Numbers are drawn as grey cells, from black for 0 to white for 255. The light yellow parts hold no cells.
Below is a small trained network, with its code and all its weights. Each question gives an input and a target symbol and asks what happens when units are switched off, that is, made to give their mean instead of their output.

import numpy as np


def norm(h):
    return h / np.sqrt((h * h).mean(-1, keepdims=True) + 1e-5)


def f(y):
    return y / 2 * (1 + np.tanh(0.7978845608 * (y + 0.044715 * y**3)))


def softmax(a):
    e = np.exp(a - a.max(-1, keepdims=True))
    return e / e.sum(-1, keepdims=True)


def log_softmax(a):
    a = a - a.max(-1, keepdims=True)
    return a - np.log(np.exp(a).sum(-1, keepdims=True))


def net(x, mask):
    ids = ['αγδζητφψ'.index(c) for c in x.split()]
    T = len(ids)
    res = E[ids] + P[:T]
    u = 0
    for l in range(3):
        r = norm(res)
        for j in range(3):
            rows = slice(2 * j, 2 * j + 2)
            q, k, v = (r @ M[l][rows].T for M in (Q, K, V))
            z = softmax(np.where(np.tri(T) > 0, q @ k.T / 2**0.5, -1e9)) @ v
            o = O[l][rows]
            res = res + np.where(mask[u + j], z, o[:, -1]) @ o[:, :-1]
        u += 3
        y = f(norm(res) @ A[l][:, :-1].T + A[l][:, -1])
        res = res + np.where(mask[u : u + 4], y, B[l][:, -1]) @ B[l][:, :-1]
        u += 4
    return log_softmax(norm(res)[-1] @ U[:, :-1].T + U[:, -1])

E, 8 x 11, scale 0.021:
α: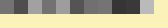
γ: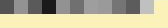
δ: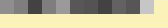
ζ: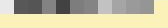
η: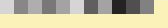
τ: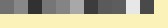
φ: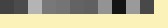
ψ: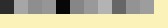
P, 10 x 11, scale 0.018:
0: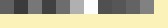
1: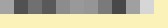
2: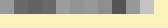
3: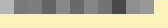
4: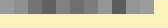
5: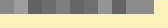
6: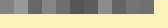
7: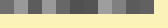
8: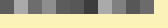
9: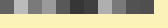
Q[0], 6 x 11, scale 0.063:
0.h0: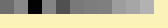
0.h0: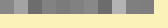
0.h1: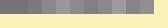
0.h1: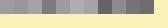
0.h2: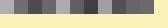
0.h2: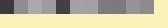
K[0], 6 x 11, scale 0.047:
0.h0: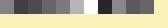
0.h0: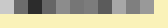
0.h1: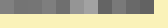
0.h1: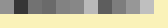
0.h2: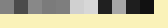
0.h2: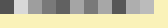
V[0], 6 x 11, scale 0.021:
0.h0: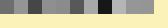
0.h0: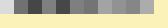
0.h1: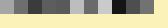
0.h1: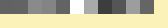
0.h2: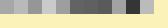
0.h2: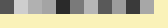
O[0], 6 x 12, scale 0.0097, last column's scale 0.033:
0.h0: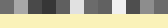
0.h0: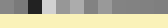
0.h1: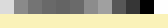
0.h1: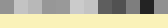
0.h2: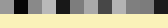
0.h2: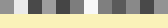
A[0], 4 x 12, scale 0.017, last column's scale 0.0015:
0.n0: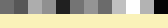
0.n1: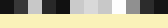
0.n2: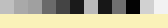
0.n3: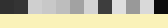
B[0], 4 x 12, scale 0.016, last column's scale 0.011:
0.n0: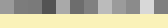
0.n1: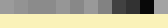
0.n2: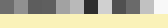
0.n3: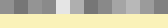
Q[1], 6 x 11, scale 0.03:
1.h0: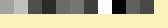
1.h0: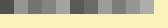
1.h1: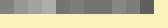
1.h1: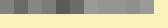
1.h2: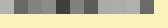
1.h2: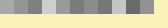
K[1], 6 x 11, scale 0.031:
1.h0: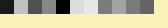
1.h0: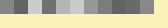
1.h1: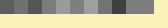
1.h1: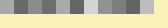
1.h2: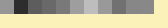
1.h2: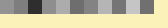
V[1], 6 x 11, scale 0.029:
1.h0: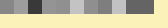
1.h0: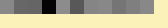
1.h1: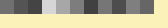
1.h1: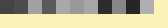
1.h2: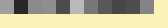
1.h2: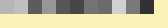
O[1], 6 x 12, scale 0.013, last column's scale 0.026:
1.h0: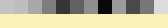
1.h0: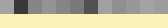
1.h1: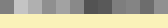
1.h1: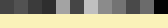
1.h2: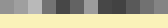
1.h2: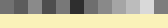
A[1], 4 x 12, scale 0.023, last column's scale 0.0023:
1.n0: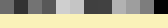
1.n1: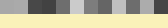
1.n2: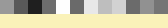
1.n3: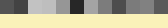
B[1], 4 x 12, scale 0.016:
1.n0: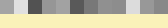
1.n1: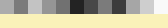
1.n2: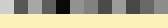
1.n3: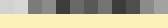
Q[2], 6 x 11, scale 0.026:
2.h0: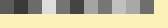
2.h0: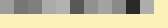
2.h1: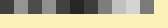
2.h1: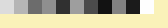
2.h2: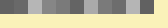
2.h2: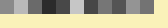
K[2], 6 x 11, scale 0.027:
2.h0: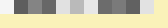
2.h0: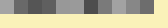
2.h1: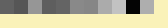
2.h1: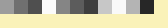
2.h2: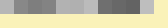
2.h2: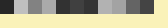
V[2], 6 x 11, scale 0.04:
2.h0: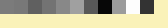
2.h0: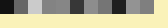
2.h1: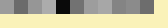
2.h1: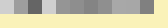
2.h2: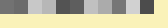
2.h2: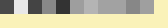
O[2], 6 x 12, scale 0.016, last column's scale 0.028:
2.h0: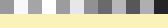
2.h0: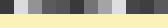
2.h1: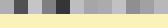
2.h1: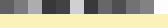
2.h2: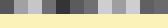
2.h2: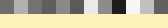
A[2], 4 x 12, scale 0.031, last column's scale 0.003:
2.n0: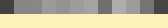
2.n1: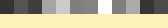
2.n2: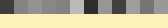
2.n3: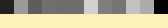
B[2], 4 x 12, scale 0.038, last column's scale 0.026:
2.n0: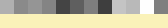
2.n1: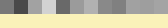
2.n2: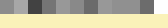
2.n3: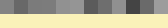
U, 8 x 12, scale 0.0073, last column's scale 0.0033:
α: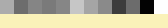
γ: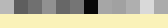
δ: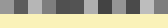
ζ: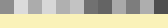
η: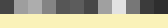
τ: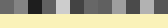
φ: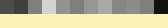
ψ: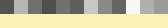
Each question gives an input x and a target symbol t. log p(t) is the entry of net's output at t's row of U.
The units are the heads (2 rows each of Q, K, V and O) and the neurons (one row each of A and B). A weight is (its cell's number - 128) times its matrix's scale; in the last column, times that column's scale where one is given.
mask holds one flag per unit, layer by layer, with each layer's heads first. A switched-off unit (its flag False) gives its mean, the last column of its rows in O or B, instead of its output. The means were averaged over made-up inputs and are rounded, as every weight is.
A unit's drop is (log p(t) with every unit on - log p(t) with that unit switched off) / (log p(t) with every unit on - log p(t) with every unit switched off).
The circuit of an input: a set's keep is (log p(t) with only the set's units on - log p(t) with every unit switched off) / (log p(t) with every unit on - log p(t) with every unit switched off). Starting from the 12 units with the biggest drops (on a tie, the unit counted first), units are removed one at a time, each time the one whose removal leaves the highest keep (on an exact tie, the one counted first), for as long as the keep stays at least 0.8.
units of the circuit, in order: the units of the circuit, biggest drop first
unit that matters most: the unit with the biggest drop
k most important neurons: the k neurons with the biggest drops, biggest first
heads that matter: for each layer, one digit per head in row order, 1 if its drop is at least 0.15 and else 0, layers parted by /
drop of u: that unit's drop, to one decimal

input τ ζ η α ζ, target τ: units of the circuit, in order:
[0.h2; 2.h1; 1.h1]
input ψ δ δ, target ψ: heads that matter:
001 / 000 / 001
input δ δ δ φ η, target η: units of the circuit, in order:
[2.h0; 0.h0]
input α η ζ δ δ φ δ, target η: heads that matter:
100 / 000 / 101
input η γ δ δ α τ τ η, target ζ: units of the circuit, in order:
[1.h1; 2.h0]
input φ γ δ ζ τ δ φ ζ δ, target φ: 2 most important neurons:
[2.n1; 1.n1]
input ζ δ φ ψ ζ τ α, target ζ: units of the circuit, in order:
[2.h0; 1.h1]
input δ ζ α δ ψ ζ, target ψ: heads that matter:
001 / 000 / 001
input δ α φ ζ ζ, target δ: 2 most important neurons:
[2.n2; 1.n1]
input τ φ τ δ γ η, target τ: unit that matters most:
0.h2
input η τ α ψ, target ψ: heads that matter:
001 / 000 / 001
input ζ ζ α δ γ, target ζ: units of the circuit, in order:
[0.h0; 1.h1; 2.h0]
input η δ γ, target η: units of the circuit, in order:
[0.h0; 2.h2; 2.h0]
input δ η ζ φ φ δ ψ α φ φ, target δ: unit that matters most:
0.h0
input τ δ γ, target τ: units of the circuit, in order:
[0.h2; 2.h1]
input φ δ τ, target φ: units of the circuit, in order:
[1.h0; 0.h0; 2.n1; 2.h1]
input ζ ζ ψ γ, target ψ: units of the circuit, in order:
[2.h2; 0.h2]
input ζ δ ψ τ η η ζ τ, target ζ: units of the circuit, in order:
[2.h0; 1.h1]
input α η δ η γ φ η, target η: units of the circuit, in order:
[0.h0; 2.h0]
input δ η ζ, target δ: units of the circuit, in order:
[0.h0; 2.n2; 1.h0; 0.h2]
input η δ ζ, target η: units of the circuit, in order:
[2.h2; 0.h0; 2.h0]
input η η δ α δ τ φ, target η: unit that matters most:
2.h0
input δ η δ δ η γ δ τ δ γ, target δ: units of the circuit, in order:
[0.h0; 0.h2; 2.n2; 1.h0]
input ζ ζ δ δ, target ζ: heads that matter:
100 / 010 / 100
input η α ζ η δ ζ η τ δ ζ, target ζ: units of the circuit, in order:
[1.h1; 2.h0]
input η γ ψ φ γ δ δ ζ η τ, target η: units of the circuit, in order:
[0.h0; 2.h0]
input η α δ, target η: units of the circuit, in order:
[0.h0; 2.h2; 2.h0]
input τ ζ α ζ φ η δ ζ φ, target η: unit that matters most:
0.h0
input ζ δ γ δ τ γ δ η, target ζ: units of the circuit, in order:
[2.h0; 1.h1]
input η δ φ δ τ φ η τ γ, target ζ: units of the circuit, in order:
[1.h1; 2.h0]
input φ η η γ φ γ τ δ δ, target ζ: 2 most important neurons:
[2.n1; 1.n1]
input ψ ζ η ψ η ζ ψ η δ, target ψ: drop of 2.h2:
0.6
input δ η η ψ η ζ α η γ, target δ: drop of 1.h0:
0.2
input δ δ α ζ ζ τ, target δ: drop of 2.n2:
0.2
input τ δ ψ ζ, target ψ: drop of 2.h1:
-0.1
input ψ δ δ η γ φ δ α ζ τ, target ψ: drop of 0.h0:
0.1
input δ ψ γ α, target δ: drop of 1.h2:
0.2
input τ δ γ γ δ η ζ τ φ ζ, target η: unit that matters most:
0.h0
